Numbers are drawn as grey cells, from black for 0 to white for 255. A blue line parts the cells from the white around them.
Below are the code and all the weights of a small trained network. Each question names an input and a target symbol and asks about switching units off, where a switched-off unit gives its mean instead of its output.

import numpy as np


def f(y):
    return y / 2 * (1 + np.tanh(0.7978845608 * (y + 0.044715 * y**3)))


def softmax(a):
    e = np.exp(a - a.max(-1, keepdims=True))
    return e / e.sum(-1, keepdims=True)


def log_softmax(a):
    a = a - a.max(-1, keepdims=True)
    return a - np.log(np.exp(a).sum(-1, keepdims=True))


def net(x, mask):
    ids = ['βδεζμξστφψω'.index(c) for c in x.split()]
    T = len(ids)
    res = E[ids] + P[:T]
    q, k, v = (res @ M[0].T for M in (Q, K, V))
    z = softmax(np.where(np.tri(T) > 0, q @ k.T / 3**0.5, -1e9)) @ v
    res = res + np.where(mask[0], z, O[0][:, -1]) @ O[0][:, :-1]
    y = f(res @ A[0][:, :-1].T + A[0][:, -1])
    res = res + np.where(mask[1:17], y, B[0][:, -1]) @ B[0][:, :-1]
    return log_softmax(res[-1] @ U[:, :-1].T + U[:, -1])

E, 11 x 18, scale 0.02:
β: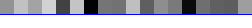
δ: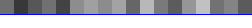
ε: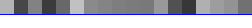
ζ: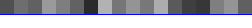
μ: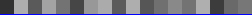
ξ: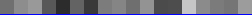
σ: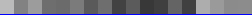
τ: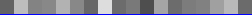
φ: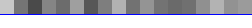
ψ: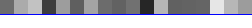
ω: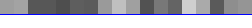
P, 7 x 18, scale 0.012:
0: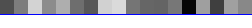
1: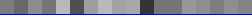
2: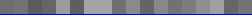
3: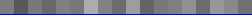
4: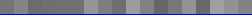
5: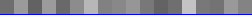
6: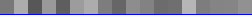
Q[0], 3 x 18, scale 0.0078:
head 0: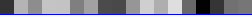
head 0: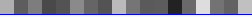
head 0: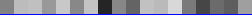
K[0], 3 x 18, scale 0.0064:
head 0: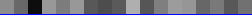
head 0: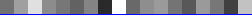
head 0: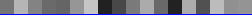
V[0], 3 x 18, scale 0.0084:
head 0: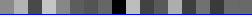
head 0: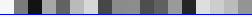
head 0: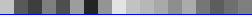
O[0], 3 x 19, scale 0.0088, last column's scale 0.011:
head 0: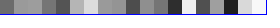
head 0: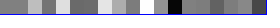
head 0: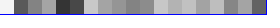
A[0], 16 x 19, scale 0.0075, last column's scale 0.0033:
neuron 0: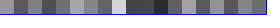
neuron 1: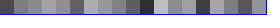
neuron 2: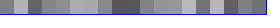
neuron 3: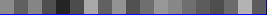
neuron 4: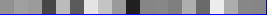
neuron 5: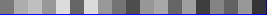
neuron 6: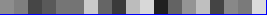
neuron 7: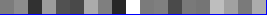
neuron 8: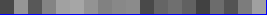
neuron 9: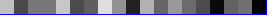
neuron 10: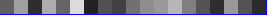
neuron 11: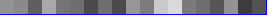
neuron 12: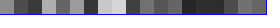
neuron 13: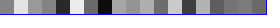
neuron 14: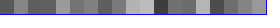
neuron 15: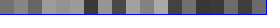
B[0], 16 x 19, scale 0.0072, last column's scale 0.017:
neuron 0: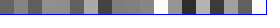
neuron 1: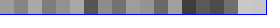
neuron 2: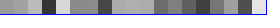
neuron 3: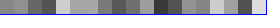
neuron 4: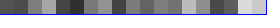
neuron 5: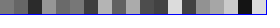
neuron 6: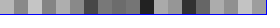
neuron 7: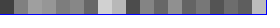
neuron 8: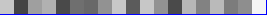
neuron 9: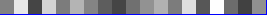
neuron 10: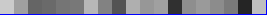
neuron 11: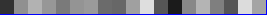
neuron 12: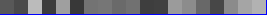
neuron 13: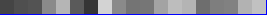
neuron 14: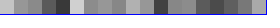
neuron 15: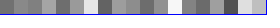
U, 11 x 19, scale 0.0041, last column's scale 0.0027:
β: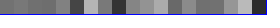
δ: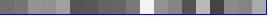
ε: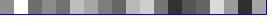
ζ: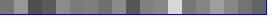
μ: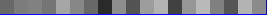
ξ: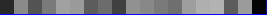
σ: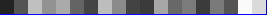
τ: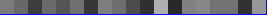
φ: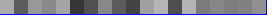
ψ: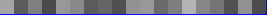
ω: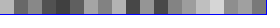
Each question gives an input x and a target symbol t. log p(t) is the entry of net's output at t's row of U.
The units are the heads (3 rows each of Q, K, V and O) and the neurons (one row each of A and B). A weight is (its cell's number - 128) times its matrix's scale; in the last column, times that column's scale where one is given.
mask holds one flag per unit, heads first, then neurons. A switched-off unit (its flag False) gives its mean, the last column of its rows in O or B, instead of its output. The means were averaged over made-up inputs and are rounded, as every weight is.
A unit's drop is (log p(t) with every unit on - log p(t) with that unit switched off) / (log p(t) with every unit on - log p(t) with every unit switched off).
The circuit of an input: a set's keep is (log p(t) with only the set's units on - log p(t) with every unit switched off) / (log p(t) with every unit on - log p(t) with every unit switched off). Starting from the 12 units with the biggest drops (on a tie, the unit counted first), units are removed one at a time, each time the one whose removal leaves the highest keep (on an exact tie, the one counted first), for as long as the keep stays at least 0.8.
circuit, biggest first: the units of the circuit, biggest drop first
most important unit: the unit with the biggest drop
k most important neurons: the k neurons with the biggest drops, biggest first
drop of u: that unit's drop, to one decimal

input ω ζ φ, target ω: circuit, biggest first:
(head 0)
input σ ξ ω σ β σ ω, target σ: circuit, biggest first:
(head 0; neuron 6)
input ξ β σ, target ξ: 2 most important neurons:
(neuron 11; neuron 13)
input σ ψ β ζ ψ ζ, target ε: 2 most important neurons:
(neuron 13; neuron 4)
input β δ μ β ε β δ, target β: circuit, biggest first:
(neuron 4; head 0; neuron 0)
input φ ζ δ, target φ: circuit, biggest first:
(head 0; neuron 9; neuron 4)
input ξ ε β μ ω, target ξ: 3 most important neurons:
(neuron 11; neuron 13; neuron 8)
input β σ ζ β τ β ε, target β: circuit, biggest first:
(neuron 4; head 0; neuron 0)
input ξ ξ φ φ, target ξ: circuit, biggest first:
(head 0; neuron 11; neuron 13)
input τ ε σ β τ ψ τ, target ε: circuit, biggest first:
(head 0; neuron 10)
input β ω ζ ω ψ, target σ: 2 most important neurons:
(neuron 10; neuron 3)
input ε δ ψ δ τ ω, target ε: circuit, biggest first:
(neuron 9; head 0)
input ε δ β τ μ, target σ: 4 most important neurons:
(neuron 6; neuron 10; neuron 3; neuron 7)
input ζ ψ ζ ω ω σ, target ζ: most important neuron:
(neuron 13)
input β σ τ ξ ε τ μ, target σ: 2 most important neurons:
(neuron 6; neuron 3)
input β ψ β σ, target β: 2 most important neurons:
(neuron 4; neuron 0)
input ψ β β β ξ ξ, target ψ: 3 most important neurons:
(neuron 10; neuron 14; neuron 12)
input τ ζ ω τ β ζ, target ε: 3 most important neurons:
(neuron 4; neuron 10; neuron 13)
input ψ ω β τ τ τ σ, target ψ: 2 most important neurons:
(neuron 10; neuron 14)
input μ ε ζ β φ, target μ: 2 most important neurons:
(neuron 0; neuron 5)
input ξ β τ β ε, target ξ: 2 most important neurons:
(neuron 11; neuron 13)
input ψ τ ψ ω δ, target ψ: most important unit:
neuron 10
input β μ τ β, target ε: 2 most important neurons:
(neuron 2; neuron 3)
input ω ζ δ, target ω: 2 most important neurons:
(neuron 0; neuron 13)
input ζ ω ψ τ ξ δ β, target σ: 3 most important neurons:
(neuron 13; neuron 10; neuron 5)
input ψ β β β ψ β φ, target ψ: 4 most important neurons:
(neuron 10; neuron 12; neuron 14; neuron 13)
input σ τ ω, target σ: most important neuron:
(neuron 12)
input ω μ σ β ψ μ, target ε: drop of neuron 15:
0.2
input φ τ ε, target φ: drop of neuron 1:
0.0
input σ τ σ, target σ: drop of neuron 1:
-0.1
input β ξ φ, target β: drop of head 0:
0.7
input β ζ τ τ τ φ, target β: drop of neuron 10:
0.0
